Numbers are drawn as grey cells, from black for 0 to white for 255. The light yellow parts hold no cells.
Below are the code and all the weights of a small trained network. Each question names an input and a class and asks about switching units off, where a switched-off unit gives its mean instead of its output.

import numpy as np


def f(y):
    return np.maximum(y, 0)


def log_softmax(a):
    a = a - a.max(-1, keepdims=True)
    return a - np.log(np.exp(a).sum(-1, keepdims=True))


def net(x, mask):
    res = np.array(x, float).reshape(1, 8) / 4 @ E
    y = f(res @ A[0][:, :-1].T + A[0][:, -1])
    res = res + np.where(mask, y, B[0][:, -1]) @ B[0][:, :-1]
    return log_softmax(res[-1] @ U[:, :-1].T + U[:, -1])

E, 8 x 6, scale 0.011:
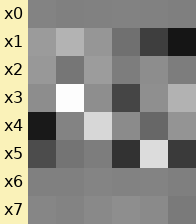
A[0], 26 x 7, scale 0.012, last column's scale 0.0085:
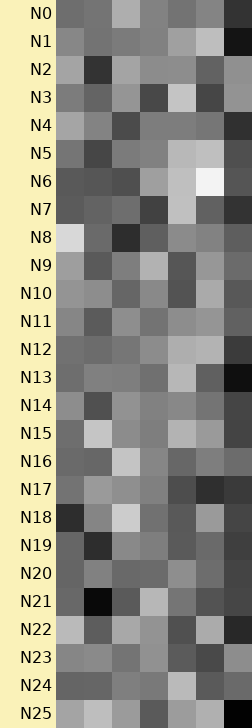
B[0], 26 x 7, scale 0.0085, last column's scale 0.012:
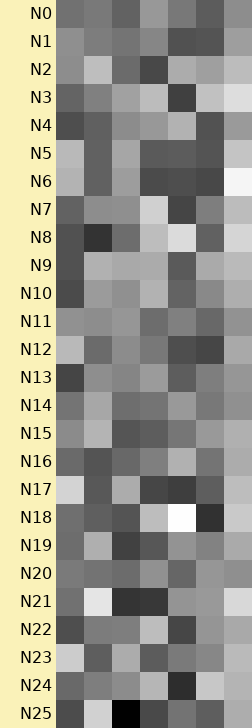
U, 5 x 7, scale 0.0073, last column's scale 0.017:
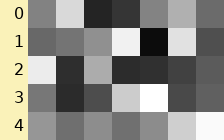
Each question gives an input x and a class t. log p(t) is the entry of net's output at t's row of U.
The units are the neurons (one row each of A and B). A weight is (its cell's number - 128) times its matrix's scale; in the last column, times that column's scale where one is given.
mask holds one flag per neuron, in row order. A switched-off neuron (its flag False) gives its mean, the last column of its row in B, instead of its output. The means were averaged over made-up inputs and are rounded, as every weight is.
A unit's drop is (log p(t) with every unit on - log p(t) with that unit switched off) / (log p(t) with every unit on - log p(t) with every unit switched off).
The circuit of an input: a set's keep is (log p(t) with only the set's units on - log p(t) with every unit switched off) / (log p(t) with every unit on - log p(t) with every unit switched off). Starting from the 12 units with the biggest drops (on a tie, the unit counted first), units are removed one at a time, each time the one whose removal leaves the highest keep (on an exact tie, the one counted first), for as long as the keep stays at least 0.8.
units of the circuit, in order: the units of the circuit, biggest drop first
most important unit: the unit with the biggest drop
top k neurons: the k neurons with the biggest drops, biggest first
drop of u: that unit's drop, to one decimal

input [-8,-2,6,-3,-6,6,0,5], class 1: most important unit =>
N3
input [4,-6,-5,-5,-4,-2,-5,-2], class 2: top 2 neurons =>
N6, N5
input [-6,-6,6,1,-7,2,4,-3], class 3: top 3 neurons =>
N8, N17, N23
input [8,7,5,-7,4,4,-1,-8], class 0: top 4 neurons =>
N21, N19, N2, N6
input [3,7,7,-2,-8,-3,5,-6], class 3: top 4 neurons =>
N8, N6, N4, N5
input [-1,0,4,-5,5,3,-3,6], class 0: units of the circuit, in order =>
N21, N19
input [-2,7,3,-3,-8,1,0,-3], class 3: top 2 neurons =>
N8, N6
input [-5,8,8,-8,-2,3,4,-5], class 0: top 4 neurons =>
N21, N2, N19, N6
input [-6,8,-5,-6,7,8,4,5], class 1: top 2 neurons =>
N3, N24
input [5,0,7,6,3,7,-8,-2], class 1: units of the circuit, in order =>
N3, N7
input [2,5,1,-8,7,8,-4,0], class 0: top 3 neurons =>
N21, N19, N2
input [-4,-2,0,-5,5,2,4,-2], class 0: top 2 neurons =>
N21, N8
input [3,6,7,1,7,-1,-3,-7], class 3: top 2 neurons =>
N18, N6
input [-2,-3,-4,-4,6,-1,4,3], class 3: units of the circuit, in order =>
N18
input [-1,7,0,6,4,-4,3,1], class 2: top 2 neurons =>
N17, N21
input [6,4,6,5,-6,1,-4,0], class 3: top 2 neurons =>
N8, N21
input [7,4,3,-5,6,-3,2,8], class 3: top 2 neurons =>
N18, N16
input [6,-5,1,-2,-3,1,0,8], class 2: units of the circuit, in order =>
N6, N5
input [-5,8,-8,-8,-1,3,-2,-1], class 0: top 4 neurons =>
N21, N19, N6, N2
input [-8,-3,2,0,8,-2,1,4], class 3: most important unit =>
N18
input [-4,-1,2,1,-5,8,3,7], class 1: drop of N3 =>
0.1
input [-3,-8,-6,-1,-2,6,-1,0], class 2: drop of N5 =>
0.2
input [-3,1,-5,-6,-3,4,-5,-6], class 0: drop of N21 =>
0.7
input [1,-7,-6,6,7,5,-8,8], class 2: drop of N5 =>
0.3
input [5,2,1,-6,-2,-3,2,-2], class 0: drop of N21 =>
0.3
